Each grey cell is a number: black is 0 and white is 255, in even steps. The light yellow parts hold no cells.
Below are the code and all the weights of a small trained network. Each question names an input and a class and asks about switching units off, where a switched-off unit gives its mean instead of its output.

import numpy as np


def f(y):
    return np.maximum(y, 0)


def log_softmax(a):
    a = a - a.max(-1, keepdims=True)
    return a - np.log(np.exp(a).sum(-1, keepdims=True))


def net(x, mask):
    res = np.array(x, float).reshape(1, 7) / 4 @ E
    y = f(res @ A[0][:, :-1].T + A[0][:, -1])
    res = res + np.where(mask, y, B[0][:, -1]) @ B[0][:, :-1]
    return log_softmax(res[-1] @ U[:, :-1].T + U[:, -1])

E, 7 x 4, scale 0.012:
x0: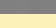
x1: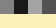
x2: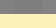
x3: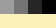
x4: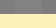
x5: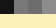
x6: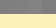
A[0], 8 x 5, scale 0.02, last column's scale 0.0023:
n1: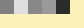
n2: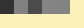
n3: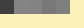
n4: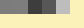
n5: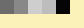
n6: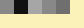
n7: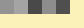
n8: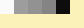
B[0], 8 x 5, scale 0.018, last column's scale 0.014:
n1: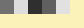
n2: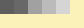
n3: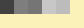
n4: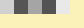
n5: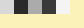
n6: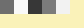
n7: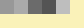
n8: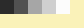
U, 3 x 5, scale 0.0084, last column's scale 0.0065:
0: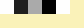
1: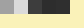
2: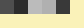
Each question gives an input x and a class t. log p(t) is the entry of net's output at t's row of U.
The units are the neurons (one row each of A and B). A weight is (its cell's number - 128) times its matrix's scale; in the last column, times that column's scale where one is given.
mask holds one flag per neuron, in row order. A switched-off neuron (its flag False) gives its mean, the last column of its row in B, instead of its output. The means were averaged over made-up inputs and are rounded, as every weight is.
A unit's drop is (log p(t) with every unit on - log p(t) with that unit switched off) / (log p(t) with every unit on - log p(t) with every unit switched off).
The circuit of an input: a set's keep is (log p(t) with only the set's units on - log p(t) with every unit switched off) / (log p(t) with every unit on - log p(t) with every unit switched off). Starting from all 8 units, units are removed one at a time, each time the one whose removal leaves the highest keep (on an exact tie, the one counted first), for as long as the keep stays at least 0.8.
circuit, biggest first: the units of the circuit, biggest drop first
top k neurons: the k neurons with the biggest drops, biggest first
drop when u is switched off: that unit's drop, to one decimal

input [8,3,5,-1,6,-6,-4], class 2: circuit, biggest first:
[n8]
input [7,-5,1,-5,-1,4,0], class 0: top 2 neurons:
[n5, n6]
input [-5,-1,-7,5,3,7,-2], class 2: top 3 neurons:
[n2, n5, n3]
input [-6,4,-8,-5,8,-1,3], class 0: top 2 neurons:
[n5, n1]
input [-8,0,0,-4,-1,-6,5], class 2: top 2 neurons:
[n8, n4]
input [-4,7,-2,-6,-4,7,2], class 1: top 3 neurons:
[n6, n8, n4]
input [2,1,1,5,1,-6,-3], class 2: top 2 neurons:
[n8, n5]
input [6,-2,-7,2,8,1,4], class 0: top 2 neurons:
[n6, n8]
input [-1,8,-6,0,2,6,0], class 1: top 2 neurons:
[n6, n8]
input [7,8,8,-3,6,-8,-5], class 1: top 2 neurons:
[n6, n2]
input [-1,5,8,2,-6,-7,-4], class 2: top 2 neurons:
[n8, n1]
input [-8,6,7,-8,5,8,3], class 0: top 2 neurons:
[n5, n8]
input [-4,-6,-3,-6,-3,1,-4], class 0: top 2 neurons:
[n5, n6]
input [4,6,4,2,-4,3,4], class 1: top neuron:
[n6]
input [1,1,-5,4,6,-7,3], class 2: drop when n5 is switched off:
0.1
